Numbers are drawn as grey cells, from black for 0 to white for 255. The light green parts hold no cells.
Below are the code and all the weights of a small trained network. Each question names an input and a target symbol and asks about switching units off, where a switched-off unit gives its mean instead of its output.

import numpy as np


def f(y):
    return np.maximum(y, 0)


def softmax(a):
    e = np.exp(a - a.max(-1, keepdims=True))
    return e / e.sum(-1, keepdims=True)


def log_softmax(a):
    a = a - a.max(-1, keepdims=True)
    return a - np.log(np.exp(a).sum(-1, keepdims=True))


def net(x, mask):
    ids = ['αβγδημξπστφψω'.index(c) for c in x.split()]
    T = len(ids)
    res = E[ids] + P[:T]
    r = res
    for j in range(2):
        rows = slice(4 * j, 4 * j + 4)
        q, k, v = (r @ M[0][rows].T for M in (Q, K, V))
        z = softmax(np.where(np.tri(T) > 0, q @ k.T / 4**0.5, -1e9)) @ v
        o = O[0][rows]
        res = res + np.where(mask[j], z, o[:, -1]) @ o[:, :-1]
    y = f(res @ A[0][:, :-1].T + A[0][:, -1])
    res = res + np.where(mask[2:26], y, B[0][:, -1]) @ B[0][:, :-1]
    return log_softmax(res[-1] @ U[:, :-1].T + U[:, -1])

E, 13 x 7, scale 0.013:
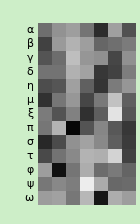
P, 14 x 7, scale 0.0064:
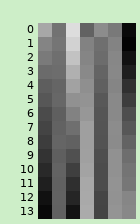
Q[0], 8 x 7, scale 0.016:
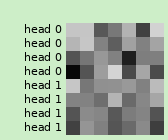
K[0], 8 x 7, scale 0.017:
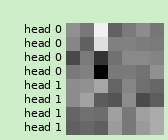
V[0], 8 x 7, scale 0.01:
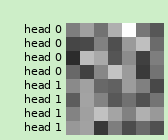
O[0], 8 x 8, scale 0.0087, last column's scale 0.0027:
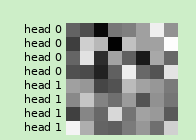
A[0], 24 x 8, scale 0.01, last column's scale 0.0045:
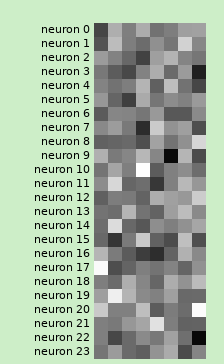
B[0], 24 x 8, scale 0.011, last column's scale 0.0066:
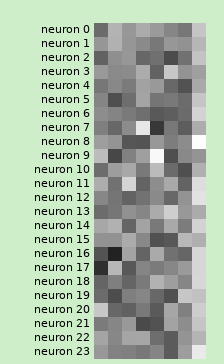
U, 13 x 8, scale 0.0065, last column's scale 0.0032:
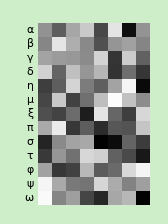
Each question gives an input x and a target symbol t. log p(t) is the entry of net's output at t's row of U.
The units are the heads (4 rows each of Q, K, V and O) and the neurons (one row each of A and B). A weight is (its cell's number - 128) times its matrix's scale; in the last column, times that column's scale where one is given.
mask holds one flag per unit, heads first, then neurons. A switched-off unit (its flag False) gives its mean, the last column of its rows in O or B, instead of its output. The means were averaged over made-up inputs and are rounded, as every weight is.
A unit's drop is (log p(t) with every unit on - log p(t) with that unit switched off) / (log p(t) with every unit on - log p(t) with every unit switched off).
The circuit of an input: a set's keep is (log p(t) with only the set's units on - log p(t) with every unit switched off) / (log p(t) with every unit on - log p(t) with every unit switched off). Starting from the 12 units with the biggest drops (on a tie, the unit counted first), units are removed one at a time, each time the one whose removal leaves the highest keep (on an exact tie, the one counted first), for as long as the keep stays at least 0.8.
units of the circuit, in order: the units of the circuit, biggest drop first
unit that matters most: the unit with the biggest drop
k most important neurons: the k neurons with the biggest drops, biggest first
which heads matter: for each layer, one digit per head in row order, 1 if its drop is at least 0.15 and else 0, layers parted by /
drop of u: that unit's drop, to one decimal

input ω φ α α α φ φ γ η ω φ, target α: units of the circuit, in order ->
[head 0]
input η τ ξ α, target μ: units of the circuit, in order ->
[head 1; head 0; neuron 13]
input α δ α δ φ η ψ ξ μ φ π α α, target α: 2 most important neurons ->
[neuron 11; neuron 8]
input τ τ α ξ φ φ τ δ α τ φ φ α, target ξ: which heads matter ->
10
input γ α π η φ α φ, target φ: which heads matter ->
10
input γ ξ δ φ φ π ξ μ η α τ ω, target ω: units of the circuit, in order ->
[head 1; neuron 11]
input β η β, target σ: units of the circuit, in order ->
[head 0; neuron 19]
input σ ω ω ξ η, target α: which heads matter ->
11
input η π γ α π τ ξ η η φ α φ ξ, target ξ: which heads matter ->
01
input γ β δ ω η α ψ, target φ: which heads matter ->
10
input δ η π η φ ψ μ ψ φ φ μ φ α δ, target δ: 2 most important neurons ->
[neuron 9; neuron 11]
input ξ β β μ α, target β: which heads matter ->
11
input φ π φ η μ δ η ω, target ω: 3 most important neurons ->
[neuron 11; neuron 20; neuron 19]
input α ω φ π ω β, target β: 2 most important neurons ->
[neuron 15; neuron 16]
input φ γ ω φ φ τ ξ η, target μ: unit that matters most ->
neuron 13
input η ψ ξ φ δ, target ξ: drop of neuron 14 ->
0.1
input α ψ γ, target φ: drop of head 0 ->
1.1
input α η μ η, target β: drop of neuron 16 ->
0.2
